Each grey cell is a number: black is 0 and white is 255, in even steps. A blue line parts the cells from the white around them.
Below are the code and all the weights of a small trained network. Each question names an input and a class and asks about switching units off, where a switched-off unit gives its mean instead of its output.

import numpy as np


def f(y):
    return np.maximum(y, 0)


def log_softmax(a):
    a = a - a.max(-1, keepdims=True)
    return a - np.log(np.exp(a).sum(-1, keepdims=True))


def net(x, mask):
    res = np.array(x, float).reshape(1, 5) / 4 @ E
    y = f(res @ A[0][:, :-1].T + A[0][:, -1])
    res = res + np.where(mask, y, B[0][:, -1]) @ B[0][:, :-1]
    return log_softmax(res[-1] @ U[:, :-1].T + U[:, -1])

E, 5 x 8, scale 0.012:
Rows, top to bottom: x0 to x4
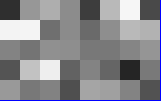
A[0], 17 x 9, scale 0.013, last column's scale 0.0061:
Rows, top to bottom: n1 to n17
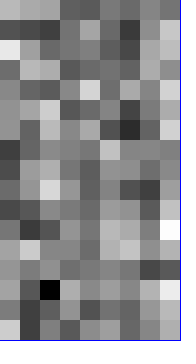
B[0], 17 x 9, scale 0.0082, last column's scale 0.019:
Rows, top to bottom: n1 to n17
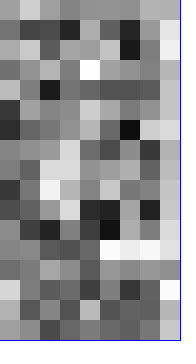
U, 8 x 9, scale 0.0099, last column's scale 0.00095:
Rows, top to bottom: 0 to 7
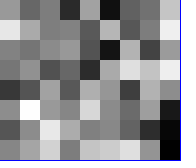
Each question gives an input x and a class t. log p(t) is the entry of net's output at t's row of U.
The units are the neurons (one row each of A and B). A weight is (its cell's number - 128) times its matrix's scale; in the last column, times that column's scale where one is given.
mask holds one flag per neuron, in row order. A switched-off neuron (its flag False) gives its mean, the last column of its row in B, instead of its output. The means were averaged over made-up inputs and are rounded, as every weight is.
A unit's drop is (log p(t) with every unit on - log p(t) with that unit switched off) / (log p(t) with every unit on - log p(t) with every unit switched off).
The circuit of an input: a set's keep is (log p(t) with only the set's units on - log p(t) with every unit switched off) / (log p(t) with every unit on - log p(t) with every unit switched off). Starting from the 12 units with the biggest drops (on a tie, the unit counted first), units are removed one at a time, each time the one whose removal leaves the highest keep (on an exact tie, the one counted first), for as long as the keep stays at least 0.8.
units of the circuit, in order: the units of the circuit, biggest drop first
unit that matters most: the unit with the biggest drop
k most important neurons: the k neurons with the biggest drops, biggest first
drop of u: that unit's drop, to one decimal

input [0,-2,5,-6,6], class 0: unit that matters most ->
n9
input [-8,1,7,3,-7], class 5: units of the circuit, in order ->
(n3; n4)
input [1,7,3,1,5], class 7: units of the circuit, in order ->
(n13; n12; n15)
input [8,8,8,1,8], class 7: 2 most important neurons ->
(n9; n15)
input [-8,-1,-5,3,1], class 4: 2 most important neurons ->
(n7; n2)
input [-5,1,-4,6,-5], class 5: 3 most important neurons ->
(n3; n1; n4)
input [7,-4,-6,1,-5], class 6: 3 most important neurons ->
(n10; n9; n5)
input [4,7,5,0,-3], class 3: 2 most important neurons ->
(n13; n10)
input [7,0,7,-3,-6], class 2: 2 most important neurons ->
(n11; n8)
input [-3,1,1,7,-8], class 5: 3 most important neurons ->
(n4; n1; n3)
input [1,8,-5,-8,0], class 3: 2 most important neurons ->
(n13; n12)
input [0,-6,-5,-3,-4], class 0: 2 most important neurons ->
(n2; n16)
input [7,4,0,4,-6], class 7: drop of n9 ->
0.0
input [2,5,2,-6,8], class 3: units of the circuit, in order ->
(n13)
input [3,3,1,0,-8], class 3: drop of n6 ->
0.1
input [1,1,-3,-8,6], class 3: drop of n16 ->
0.1
